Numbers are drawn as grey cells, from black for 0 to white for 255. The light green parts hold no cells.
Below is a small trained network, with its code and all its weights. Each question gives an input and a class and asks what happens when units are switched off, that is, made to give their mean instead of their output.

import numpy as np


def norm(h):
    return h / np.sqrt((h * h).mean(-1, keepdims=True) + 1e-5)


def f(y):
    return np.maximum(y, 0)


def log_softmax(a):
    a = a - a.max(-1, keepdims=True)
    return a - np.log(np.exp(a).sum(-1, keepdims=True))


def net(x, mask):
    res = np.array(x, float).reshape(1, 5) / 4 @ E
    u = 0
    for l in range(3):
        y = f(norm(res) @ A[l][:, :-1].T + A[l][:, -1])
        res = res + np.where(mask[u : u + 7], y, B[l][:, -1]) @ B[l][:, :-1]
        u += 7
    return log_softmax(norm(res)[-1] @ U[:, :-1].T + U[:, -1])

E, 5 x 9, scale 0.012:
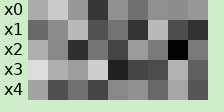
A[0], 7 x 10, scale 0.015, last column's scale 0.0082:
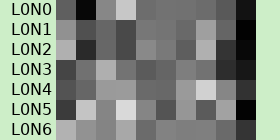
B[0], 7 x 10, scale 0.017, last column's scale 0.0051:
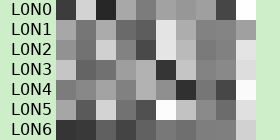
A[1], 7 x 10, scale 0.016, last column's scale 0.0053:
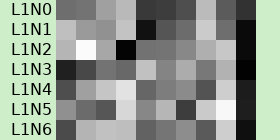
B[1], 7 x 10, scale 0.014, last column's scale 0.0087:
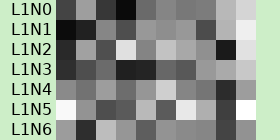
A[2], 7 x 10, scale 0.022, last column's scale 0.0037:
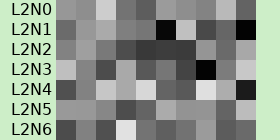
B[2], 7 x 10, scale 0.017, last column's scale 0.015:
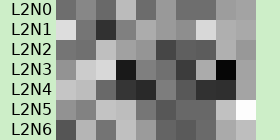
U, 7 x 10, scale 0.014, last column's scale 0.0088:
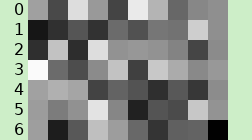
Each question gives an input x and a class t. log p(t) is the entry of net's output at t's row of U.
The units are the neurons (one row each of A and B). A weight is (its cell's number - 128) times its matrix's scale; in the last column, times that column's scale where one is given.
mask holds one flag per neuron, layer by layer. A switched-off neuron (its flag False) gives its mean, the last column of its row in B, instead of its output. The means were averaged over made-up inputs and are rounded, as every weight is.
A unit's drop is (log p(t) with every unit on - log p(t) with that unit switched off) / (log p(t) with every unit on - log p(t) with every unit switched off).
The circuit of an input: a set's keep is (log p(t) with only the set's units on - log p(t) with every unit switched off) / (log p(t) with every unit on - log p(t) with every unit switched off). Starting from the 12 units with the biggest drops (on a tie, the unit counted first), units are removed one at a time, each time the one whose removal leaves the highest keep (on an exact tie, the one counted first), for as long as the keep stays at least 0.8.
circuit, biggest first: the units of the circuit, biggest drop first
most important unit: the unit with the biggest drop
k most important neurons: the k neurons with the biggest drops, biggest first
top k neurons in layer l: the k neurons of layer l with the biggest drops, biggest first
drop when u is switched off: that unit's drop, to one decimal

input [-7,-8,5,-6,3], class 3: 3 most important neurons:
[L1N5, L1N2, L0N6]
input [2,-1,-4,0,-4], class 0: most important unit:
L0N5
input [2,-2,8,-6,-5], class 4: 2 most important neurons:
[L2N3, L1N1]
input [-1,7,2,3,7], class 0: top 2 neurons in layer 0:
[L0N2, L0N1]
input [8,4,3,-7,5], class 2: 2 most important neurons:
[L1N2, L0N6]
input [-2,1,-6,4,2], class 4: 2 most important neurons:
[L0N4, L2N4]
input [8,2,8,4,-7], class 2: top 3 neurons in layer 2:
[L2N6, L2N4, L2N2]
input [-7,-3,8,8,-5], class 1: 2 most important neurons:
[L1N1, L1N0]
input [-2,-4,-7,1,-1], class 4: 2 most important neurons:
[L0N4, L2N4]
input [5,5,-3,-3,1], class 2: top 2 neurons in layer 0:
[L0N6, L0N4]
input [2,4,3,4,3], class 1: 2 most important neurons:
[L1N5, L1N1]
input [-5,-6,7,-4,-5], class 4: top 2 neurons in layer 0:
[L0N2, L0N3]
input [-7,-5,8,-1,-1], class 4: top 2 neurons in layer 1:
[L1N2, L1N1]
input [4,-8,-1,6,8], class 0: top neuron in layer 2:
[L2N1]
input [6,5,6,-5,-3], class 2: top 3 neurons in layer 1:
[L1N2, L1N5, L1N1]
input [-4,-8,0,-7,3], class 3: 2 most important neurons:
[L1N5, L0N6]
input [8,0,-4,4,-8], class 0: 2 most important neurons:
[L0N5, L1N6]
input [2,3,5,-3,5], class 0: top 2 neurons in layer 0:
[L0N2, L0N1]
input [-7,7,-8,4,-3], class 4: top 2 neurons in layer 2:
[L2N4, L2N0]
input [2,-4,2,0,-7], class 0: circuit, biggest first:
[L0N5]
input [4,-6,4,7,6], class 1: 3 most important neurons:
[L1N1, L0N5, L0N6]
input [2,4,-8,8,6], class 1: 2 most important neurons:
[L1N0, L1N1]
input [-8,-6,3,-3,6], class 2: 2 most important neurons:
[L0N0, L0N5]
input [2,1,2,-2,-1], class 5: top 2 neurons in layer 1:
[L1N1, L1N3]
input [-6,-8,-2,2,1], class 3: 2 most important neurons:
[L1N5, L1N2]
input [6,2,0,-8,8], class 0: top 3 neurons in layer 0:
[L0N2, L0N1, L0N6]
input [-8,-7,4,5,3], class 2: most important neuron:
[L0N0]
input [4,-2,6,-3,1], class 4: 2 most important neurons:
[L2N3, L1N1]
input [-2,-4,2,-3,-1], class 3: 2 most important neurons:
[L1N5, L0N6]
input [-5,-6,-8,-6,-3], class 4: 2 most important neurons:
[L0N4, L2N4]
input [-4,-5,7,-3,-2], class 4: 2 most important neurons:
[L2N3, L1N2]
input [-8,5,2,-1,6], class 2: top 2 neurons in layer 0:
[L0N0, L0N5]
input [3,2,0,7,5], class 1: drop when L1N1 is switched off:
0.2
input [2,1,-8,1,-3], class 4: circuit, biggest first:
[L2N4]
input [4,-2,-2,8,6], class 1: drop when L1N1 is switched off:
0.2
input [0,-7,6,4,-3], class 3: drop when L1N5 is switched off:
1.7
